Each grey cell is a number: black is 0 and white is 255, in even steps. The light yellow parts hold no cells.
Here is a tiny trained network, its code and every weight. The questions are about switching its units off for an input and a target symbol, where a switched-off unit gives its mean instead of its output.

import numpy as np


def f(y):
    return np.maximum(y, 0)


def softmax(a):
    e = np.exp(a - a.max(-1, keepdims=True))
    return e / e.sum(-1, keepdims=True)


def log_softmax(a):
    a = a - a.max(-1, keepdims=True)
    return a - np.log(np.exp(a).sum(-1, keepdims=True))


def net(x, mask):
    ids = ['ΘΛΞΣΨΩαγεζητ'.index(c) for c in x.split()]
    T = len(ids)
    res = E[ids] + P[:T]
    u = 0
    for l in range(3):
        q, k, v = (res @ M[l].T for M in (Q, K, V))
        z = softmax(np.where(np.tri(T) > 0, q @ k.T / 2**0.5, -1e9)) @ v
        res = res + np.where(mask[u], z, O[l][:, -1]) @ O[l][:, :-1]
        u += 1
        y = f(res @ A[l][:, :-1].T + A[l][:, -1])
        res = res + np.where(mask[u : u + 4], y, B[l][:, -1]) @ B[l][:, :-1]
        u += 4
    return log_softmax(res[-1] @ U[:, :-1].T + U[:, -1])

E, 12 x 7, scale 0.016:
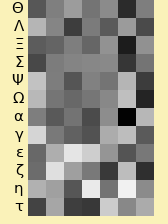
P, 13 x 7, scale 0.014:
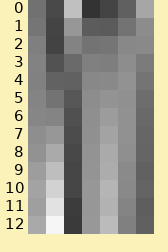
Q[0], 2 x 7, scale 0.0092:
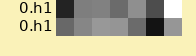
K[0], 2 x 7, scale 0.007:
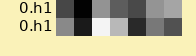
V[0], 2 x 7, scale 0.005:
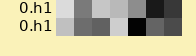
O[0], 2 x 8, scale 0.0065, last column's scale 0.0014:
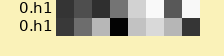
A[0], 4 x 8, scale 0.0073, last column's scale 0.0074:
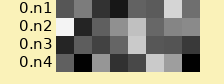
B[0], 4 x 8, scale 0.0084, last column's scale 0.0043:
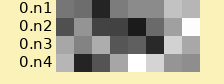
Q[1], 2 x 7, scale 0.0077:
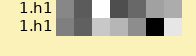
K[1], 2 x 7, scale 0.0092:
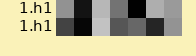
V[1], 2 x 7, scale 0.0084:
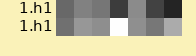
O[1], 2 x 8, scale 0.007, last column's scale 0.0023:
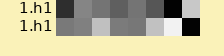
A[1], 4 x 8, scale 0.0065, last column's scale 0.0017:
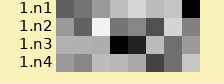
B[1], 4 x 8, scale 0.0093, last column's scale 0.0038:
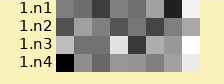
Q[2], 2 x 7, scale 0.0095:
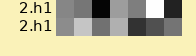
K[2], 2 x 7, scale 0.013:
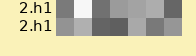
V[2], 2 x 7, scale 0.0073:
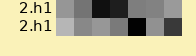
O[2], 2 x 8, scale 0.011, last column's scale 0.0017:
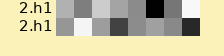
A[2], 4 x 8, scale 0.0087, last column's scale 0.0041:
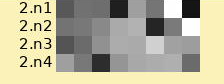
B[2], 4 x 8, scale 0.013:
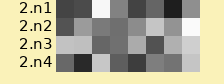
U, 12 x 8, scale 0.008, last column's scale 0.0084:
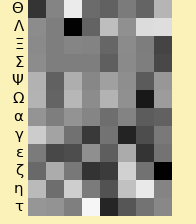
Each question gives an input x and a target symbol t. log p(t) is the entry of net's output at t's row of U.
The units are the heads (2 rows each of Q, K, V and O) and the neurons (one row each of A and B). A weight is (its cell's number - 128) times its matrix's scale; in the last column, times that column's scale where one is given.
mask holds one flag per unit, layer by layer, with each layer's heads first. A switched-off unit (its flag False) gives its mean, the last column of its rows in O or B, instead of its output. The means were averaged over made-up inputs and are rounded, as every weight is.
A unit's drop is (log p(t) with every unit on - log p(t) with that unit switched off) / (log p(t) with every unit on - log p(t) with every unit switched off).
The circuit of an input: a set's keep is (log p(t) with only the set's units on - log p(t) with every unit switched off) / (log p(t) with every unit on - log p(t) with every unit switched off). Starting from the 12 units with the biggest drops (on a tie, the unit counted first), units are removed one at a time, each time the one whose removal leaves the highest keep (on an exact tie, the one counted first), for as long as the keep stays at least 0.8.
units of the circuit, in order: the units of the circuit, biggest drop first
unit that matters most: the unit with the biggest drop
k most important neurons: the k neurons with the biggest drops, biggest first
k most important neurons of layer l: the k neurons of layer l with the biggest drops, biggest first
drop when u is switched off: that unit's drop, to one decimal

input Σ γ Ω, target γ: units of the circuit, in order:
[2.h1, 1.h1]
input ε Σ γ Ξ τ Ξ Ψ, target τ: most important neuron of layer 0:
[0.n2]
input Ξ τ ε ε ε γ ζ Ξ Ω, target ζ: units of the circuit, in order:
[2.h1, 1.n3]
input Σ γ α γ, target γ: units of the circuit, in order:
[2.h1, 0.n2]
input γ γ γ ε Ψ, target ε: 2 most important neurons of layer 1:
[1.n4, 1.n3]
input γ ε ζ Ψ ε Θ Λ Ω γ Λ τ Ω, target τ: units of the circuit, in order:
[0.h1, 2.h1]
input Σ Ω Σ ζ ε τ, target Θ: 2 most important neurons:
[2.n1, 0.n1]
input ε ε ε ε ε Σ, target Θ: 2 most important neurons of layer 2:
[2.n1, 2.n3]
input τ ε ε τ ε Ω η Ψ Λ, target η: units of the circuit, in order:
[1.h1, 2.n4]
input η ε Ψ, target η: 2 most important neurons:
[2.n4, 0.n2]
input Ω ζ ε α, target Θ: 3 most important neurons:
[2.n2, 2.n1, 2.n3]
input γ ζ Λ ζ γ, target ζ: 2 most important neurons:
[1.n3, 0.n2]
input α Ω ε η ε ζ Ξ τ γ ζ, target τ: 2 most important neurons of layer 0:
[0.n1, 0.n4]
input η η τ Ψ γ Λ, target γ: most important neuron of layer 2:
[2.n2]
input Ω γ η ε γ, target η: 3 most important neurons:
[2.n4, 1.n3, 0.n2]
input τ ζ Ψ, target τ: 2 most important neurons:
[1.n3, 0.n2]
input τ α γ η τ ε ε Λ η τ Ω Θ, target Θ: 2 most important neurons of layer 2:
[2.n2, 2.n3]
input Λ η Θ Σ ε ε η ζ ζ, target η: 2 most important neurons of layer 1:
[1.n3, 1.n1]
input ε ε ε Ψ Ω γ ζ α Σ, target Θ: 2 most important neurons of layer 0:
[0.n3, 0.n1]
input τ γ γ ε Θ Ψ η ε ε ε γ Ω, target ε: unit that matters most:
0.n2
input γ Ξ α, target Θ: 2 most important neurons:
[2.n2, 2.n1]
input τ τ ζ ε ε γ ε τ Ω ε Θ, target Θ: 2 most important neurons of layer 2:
[2.n3, 2.n2]
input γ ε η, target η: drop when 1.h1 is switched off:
0.4
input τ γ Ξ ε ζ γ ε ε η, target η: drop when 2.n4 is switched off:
0.3
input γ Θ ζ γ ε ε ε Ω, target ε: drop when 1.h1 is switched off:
0.2
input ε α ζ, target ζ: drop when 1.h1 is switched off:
0.1
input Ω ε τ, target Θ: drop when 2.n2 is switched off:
0.0
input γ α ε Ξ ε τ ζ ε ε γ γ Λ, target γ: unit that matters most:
1.h1
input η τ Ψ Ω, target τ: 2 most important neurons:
[0.n2, 1.n3]
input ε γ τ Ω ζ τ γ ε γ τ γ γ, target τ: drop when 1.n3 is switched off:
0.3
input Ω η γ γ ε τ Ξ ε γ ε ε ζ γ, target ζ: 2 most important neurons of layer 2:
[2.n3, 2.n4]
